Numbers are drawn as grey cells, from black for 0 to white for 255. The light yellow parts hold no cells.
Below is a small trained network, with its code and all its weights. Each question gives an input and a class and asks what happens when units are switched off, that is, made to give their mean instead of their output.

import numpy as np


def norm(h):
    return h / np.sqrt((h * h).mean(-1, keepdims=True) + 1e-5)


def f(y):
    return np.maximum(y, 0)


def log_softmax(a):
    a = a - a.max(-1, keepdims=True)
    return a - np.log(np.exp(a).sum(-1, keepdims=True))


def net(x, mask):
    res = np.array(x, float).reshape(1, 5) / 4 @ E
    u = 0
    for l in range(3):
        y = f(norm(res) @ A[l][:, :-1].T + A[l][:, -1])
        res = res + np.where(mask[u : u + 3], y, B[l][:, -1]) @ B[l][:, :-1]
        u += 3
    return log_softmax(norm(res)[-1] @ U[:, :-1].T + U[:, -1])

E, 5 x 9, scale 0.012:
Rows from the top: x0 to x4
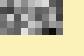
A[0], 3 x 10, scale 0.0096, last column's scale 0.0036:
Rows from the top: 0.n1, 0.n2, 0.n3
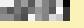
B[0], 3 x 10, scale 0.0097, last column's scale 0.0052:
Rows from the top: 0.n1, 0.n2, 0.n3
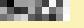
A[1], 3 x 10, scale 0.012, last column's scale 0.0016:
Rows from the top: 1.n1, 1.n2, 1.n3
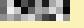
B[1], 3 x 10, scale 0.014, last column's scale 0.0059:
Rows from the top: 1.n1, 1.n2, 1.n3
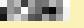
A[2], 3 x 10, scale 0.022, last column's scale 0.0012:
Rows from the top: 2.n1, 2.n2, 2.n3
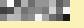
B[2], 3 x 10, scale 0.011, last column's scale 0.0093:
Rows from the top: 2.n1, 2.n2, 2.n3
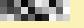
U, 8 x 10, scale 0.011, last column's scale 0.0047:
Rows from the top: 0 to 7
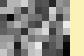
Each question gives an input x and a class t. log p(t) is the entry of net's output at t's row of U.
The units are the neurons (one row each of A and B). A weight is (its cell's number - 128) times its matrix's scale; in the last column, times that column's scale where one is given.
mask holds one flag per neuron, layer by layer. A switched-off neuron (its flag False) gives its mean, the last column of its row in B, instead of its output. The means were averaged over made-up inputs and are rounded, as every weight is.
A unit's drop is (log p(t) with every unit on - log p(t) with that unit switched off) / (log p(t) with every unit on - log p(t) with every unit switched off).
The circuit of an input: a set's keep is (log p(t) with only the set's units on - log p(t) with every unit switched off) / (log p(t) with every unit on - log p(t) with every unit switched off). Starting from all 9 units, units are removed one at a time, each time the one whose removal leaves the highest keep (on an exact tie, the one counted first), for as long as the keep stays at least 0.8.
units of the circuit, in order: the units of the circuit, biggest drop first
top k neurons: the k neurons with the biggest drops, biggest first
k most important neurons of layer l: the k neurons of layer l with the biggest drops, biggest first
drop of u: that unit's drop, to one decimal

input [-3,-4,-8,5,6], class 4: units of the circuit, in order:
(0.n2)
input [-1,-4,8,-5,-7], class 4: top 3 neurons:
(2.n1 1.n3 2.n3)
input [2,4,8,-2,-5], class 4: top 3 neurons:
(2.n1 0.n1 1.n3)
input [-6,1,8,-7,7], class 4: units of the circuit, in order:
(2.n1 1.n2 0.n3 0.n1)
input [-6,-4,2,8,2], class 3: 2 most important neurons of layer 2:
(2.n3 2.n2)
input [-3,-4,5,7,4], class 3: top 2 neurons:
(1.n3 1.n2)
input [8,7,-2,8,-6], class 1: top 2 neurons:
(2.n3 0.n1)
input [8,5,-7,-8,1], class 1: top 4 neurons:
(2.n3 0.n1 2.n1 1.n3)
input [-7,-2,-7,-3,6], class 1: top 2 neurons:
(1.n1 0.n3)
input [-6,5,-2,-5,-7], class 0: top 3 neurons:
(1.n2 0.n1 2.n3)
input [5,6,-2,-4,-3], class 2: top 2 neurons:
(2.n2 1.n1)
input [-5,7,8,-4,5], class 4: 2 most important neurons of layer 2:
(2.n1 2.n2)
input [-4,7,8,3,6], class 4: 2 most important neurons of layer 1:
(1.n2 1.n1)
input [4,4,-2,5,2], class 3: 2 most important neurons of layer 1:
(1.n3 1.n2)
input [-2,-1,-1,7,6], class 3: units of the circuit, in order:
(1.n3)
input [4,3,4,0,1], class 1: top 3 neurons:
(2.n3 0.n1 0.n2)
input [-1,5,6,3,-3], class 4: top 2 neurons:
(2.n1 0.n1)
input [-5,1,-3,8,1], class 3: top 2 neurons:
(1.n3 0.n3)
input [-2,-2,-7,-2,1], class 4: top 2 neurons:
(0.n2 2.n3)
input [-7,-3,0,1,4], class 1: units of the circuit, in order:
(1.n1)
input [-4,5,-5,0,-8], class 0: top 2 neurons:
(1.n2 0.n1)
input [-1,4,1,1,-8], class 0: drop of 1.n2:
0.7
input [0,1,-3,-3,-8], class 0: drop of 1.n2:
1.0
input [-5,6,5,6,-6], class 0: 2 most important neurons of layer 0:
(0.n1 0.n2)
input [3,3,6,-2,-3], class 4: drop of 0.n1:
0.2
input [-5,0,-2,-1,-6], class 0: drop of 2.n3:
0.1
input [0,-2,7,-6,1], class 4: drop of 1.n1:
0.0
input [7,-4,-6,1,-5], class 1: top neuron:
(2.n3)
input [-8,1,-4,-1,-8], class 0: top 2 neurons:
(1.n2 2.n3)
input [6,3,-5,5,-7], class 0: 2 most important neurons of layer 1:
(1.n2 1.n1)
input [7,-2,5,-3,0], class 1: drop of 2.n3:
1.4
